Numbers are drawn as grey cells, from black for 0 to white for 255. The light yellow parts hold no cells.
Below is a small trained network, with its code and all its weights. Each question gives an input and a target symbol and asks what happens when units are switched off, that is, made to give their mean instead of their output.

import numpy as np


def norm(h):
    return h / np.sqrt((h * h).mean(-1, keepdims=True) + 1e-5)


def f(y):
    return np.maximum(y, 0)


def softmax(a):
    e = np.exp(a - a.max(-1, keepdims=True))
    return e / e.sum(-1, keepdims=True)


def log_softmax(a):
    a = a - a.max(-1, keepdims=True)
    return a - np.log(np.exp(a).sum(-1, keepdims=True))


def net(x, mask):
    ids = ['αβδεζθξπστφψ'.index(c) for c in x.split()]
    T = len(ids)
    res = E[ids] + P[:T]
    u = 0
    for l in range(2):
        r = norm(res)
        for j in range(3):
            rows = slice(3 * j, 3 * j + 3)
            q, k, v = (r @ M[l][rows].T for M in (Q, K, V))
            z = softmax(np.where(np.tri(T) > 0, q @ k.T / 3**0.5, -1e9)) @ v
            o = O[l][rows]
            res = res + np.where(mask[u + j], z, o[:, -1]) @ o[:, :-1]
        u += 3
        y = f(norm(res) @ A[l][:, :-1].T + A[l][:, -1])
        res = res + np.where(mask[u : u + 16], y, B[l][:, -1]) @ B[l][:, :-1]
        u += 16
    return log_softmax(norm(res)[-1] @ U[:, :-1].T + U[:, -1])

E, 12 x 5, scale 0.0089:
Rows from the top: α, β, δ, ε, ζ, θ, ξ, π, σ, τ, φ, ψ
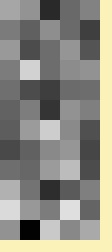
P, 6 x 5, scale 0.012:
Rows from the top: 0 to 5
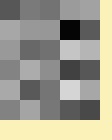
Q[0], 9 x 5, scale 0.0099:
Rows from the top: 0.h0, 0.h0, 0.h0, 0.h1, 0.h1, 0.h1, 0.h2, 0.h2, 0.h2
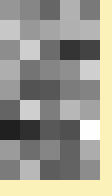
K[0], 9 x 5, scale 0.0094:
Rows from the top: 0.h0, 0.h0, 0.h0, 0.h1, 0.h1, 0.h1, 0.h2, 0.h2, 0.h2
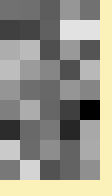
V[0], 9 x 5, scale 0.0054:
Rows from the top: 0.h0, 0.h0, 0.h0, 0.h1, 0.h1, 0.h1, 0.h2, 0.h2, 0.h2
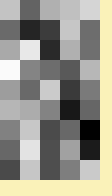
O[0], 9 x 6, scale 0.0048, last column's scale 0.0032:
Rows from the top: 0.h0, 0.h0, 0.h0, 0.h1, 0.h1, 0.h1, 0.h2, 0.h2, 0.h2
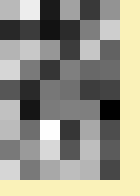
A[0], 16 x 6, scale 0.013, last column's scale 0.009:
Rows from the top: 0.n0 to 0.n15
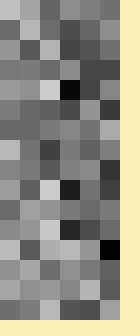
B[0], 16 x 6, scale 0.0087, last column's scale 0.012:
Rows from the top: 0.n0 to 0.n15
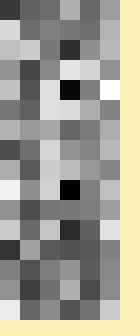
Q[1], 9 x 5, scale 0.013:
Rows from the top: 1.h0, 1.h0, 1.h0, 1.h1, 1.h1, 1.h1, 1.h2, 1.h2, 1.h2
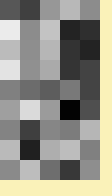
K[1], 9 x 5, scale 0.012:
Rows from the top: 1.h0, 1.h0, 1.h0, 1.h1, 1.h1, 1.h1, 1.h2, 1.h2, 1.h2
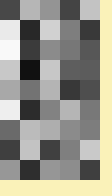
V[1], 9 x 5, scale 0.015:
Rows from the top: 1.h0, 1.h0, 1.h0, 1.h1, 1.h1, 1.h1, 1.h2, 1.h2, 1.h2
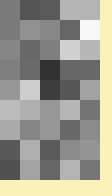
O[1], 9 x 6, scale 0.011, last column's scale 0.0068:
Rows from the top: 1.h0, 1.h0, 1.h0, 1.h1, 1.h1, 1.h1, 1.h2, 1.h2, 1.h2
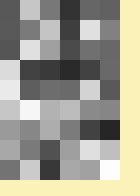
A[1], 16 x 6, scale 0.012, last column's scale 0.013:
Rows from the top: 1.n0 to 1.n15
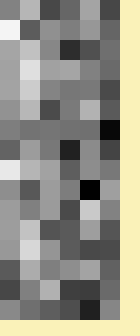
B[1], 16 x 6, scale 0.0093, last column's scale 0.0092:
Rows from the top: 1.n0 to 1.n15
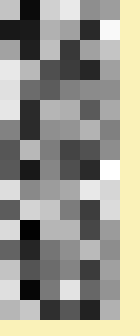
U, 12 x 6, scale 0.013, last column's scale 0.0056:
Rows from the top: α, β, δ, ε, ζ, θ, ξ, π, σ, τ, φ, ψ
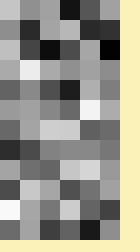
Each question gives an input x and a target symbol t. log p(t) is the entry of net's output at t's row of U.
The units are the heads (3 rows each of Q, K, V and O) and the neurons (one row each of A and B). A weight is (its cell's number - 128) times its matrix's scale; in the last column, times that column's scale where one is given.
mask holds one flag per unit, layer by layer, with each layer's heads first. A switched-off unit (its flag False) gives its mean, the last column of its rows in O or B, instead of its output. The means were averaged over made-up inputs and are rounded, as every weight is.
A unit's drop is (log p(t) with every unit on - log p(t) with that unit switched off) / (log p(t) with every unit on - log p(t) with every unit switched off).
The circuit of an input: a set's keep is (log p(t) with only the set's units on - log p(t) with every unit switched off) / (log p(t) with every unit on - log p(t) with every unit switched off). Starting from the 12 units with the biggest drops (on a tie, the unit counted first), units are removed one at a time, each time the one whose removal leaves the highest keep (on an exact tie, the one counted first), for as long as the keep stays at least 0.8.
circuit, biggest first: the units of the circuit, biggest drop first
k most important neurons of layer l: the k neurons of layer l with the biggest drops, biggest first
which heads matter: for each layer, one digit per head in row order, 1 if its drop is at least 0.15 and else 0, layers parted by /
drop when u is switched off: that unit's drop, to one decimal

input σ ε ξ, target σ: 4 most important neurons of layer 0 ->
[0.n4 0.n11 0.n9 0.n7]
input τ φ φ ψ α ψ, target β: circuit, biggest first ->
[1.h0 1.n1]
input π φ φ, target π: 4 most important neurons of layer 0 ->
[0.n4 0.n11 0.n9 0.n2]
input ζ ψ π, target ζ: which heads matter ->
110 / 110
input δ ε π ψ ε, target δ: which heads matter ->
110 / 010
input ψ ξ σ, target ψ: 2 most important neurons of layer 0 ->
[0.n11 0.n4]
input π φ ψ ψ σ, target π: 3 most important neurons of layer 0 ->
[0.n4 0.n11 0.n9]
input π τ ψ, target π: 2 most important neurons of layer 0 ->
[0.n4 0.n11]
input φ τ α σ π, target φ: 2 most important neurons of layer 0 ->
[0.n15 0.n4]
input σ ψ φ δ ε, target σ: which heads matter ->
110 / 001
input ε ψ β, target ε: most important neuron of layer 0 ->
[0.n11]
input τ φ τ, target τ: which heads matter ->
000 / 100
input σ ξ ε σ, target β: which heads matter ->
010 / 100
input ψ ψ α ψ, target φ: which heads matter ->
101 / 000
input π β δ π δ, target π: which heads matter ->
110 / 010
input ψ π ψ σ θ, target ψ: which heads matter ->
000 / 100
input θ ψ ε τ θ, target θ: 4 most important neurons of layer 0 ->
[0.n4 0.n11 0.n15 0.n9]
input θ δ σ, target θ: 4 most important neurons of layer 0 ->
[0.n9 0.n11 0.n4 0.n15]
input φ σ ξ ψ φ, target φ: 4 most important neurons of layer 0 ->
[0.n4 0.n11 0.n15 0.n9]
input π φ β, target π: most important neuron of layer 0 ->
[0.n11]
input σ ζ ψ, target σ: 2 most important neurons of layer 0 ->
[0.n4 0.n11]
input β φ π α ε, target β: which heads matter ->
110 / 011
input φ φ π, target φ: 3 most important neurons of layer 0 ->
[0.n4 0.n11 0.n9]
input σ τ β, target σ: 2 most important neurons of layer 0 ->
[0.n4 0.n11]
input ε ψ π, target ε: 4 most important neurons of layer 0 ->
[0.n11 0.n4 0.n15 0.n9]
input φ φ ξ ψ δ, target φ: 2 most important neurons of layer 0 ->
[0.n4 0.n11]
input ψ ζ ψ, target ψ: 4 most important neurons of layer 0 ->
[0.n11 0.n4 0.n15 0.n9]
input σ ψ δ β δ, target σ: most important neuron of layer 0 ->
[0.n4]
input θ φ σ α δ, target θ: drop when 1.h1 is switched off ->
0.1
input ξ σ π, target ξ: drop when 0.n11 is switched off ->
0.4
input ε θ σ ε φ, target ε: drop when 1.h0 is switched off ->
0.4
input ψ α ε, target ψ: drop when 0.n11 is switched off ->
1.2
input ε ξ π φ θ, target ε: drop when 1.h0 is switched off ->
0.3
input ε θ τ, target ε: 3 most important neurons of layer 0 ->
[0.n11 0.n4 0.n15]
